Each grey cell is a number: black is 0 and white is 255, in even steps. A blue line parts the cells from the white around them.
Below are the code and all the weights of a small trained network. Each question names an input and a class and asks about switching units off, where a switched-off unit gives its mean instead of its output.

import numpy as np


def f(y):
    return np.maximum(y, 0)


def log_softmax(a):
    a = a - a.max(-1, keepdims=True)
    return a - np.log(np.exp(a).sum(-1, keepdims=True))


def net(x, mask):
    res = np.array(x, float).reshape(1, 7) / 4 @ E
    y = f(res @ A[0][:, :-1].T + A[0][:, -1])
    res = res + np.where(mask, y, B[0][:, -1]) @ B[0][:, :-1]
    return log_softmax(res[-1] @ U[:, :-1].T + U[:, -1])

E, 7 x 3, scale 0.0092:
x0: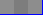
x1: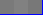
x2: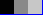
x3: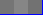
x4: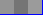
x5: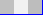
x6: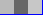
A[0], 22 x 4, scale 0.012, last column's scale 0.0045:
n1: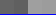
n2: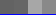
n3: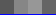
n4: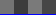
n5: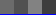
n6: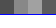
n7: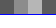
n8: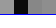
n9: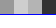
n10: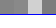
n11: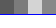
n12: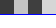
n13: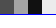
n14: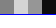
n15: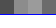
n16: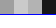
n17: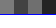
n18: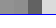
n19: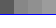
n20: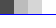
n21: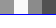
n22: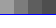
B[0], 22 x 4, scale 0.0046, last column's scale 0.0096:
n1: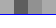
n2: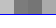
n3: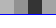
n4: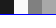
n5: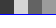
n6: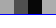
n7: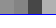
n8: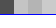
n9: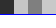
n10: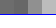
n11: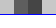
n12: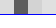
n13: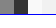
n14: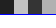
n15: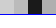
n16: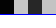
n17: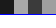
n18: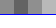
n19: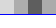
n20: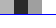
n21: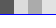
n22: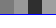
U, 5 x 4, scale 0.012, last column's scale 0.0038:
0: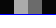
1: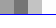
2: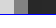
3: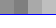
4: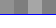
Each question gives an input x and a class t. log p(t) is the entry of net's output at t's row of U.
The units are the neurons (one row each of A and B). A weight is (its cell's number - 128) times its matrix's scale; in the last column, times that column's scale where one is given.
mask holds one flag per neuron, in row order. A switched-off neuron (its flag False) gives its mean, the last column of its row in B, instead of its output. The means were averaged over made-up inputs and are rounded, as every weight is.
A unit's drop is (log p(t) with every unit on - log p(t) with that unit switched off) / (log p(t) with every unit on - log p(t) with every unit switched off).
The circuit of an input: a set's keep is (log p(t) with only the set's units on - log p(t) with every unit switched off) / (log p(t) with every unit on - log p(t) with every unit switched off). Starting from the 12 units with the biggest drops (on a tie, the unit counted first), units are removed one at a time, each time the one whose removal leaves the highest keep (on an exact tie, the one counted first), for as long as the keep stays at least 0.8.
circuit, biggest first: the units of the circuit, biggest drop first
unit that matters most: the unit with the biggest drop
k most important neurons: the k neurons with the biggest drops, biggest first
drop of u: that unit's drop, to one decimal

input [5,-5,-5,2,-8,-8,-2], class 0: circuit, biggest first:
[n4 n8]
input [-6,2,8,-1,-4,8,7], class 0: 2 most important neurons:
[n16 n9]
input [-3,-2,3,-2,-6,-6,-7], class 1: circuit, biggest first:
[n12 n13]
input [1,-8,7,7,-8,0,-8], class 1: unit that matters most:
n13
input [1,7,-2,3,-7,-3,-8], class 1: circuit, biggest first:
[n13 n12]
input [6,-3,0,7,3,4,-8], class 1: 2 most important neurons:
[n12 n13]
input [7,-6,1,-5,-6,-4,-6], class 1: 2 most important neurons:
[n13 n12]
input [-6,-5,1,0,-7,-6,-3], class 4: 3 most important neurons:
[n12 n13 n16]
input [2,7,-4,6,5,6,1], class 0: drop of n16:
0.2
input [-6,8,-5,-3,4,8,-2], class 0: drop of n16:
0.1
